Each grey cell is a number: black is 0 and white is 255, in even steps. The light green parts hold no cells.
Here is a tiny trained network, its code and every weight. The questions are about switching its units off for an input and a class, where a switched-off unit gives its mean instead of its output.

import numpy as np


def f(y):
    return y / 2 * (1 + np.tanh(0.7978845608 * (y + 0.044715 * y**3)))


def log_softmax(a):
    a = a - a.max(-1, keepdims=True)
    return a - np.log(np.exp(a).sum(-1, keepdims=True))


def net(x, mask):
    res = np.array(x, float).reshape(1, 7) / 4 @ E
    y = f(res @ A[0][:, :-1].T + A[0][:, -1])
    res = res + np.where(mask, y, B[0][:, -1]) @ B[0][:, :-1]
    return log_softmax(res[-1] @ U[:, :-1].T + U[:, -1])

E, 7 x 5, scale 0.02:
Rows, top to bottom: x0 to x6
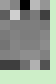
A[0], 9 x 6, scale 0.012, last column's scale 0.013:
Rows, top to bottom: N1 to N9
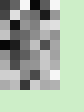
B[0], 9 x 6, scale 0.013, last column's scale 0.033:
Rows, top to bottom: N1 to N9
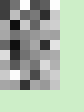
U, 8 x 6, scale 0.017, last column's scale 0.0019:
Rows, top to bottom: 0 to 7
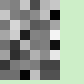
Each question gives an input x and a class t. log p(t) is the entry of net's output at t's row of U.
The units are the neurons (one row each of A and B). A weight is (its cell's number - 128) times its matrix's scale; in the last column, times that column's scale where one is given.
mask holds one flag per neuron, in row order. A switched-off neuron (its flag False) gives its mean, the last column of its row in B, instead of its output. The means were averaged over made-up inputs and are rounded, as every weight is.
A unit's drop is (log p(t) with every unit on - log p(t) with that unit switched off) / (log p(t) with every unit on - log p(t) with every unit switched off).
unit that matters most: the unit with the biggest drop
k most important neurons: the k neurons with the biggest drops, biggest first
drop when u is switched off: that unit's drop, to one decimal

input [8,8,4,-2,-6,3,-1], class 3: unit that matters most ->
N5
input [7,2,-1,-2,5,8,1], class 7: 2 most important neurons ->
(N8 N3)
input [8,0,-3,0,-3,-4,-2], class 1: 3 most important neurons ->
(N2 N6 N4)
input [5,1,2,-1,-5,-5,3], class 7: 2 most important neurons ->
(N3 N1)
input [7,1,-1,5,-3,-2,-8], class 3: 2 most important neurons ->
(N3 N9)
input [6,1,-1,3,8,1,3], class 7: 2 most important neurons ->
(N3 N1)
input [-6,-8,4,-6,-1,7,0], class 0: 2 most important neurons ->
(N5 N7)
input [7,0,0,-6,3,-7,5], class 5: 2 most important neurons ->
(N2 N6)
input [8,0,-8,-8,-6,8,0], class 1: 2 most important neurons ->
(N5 N2)
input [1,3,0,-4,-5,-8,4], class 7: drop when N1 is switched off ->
0.7
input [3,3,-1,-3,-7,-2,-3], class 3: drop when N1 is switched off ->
0.3
